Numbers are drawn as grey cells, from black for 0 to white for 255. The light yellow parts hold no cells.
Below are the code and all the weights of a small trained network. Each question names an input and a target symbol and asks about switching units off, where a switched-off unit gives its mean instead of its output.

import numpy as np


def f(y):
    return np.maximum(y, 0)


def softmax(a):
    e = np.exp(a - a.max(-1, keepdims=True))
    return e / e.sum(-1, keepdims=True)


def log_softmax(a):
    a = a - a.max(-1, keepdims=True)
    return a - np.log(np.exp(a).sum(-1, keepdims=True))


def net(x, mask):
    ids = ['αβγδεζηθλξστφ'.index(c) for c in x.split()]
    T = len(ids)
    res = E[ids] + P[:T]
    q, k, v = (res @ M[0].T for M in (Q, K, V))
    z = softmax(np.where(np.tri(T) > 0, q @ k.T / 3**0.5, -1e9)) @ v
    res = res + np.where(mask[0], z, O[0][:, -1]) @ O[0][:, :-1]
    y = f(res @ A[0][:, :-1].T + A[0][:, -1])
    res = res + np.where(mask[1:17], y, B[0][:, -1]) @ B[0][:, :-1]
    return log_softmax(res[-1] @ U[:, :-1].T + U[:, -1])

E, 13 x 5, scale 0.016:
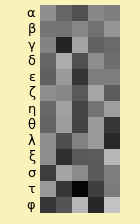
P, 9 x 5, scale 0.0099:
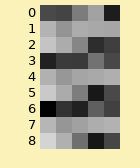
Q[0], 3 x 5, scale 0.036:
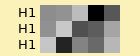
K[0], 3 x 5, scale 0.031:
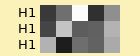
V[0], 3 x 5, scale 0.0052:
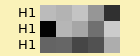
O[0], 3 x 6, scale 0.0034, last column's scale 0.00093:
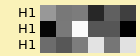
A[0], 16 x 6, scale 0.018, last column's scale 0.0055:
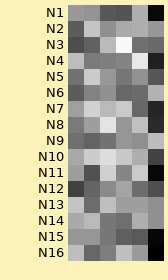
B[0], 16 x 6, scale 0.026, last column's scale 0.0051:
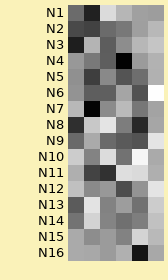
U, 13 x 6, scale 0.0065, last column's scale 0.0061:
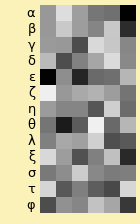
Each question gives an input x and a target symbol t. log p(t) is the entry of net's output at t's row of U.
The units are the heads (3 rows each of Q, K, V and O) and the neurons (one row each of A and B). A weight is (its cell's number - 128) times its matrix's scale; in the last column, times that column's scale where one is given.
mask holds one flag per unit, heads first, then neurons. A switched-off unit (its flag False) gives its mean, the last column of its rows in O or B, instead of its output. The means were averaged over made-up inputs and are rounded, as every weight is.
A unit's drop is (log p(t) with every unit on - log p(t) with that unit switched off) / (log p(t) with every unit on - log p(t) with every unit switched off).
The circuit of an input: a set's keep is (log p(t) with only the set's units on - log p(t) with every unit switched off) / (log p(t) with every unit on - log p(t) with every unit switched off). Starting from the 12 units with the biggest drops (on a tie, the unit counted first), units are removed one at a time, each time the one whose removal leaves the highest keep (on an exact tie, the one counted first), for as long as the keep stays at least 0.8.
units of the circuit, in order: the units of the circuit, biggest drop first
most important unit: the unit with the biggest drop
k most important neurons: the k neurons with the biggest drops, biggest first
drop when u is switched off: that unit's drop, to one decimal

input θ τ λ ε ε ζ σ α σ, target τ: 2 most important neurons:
[N5; N3]
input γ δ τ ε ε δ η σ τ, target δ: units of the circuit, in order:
[N1; N15]
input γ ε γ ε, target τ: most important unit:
N12
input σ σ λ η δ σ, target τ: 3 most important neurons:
[N5; N6; N3]
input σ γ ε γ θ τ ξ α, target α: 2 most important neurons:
[N16; N4]
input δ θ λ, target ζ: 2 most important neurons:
[N15; N3]
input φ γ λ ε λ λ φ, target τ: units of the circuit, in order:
[N12; N6]
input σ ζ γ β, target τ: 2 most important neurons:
[N3; N13]
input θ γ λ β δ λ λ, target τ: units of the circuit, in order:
[H1; N3; N12]
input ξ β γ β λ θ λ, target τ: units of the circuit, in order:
[H1; N12; N3]
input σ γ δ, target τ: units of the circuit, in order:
[N5; N3]
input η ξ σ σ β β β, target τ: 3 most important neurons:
[N12; N3; N13]
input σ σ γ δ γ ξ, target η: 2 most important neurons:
[N4; N6]
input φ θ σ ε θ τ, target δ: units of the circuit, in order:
[N1]
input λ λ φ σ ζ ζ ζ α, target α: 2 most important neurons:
[N16; N13]
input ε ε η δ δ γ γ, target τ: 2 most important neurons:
[N12; N3]
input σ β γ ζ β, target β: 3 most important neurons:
[N10; N13; N8]
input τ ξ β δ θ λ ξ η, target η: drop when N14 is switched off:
0.1
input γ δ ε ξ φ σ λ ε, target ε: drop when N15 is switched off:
0.1
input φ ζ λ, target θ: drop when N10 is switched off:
0.2
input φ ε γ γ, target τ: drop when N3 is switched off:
0.3
